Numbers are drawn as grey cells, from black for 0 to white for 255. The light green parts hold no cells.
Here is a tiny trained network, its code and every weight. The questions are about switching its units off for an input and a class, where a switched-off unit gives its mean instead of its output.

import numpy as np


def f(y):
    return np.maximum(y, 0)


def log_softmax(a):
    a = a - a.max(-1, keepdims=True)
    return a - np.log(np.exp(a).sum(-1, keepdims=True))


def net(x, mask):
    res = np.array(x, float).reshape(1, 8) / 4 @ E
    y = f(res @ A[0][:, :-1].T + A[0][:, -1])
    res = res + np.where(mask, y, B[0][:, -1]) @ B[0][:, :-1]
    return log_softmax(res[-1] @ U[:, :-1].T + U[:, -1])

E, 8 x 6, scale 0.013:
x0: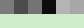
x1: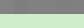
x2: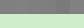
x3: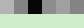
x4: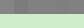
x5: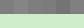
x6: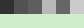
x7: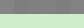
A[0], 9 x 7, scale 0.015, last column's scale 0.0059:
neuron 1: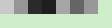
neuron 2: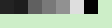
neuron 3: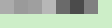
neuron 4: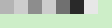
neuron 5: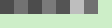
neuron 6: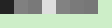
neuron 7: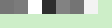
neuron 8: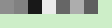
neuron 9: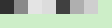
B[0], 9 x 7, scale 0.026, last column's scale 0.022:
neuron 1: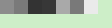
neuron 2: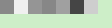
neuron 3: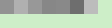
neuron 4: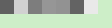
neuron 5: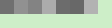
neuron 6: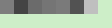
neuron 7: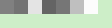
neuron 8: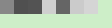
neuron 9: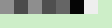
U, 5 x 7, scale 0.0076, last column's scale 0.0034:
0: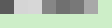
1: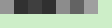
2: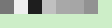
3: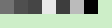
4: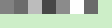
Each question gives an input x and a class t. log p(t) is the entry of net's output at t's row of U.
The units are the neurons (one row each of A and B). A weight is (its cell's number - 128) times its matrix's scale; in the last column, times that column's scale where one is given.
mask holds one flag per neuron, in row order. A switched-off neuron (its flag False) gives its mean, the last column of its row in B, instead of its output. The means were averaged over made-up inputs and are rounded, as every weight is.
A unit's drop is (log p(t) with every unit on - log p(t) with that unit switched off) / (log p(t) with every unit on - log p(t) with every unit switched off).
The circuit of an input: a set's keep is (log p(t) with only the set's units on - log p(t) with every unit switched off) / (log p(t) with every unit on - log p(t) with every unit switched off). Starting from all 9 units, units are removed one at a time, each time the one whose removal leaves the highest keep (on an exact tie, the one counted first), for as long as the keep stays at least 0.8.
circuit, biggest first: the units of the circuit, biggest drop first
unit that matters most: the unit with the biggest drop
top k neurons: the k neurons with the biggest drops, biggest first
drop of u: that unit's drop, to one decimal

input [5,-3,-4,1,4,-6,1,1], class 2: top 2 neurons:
[neuron 9; neuron 7]
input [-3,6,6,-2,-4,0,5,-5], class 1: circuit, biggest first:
[neuron 9]
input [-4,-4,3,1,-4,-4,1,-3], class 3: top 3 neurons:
[neuron 1; neuron 2; neuron 8]
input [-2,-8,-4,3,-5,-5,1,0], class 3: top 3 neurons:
[neuron 2; neuron 8; neuron 1]
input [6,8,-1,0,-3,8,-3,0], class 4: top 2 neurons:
[neuron 9; neuron 7]
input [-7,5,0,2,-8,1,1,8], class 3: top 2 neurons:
[neuron 8; neuron 2]
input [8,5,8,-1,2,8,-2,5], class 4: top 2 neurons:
[neuron 7; neuron 9]
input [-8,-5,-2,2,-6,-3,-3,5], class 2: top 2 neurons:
[neuron 7; neuron 4]
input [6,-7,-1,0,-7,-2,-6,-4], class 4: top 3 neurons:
[neuron 7; neuron 9; neuron 6]
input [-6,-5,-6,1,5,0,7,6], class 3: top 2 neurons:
[neuron 8; neuron 1]
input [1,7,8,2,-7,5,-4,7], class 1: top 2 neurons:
[neuron 2; neuron 1]
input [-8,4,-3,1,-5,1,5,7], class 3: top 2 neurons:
[neuron 8; neuron 1]
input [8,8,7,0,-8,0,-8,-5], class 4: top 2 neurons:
[neuron 7; neuron 9]
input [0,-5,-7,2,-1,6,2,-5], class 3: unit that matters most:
neuron 4
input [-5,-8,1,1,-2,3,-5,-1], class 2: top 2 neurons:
[neuron 7; neuron 9]
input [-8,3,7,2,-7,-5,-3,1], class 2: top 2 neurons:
[neuron 7; neuron 4]
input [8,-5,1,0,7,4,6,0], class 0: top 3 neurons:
[neuron 8; neuron 1; neuron 2]
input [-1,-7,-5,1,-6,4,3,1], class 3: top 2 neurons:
[neuron 1; neuron 8]
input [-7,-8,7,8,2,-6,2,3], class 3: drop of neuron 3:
0.0
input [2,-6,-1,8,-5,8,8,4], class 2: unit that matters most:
neuron 2
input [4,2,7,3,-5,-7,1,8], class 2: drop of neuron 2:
0.1
